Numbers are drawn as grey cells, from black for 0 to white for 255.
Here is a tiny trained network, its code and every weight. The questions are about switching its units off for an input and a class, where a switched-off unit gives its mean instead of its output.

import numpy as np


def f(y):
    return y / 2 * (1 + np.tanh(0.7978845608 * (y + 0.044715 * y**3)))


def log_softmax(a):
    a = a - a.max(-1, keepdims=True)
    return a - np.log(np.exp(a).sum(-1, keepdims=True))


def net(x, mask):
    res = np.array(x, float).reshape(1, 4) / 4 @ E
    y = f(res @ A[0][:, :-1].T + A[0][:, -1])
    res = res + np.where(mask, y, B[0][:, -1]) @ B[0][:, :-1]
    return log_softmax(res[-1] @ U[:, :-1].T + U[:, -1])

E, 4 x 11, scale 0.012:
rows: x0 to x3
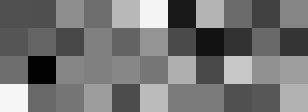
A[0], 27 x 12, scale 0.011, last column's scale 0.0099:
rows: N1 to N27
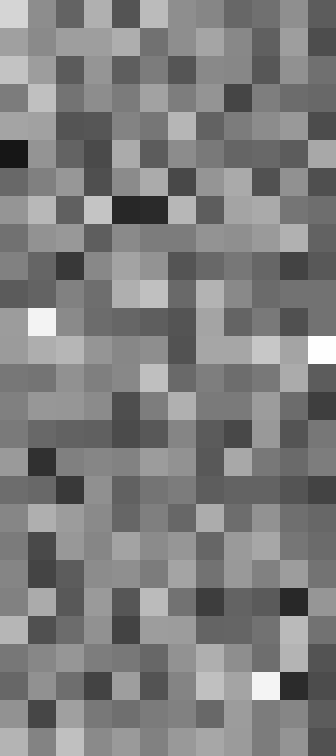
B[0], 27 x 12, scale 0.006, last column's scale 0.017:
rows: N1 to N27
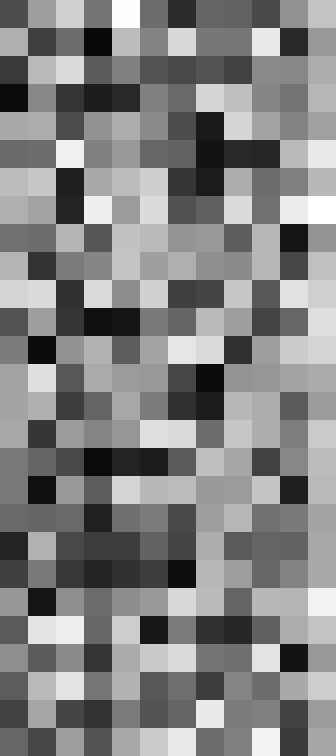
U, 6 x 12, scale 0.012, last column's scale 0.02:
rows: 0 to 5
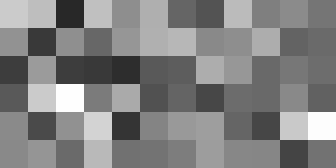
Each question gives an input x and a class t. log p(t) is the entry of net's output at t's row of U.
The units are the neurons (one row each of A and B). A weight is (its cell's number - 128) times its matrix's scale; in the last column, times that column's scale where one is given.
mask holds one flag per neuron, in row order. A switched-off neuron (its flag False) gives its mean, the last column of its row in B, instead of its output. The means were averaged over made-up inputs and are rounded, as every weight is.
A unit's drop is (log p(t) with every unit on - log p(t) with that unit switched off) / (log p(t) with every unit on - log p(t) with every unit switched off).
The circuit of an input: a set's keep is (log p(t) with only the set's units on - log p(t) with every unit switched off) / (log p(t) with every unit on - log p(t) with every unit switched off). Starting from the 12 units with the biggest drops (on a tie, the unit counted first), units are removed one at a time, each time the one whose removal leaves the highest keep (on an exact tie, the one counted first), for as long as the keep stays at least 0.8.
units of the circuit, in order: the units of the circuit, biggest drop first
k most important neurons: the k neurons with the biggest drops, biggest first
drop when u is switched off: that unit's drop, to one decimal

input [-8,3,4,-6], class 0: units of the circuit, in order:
(N8)
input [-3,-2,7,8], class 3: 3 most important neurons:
(N23; N1; N12)
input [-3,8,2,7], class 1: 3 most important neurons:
(N22; N18; N16)
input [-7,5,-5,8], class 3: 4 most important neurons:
(N23; N1; N3; N11)
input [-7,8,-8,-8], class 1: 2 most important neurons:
(N16; N22)
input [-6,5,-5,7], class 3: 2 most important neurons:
(N23; N1)
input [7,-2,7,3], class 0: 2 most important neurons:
(N11; N7)
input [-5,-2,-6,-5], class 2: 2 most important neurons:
(N12; N11)
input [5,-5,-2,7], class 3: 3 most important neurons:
(N1; N8; N3)
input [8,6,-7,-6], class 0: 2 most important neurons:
(N11; N7)
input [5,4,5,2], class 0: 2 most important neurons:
(N11; N12)
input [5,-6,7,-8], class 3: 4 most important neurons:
(N25; N12; N6; N4)
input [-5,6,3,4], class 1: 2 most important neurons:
(N18; N11)
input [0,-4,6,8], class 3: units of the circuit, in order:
(N23)
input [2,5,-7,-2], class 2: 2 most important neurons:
(N12; N4)
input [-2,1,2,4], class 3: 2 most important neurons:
(N23; N13)
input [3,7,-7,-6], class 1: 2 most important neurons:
(N22; N10)
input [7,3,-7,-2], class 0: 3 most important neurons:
(N11; N7; N14)
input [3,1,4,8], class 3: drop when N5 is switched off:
0.0
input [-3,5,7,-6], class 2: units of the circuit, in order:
(N20)
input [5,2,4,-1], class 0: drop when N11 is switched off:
0.1
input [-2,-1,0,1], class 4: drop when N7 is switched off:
0.2
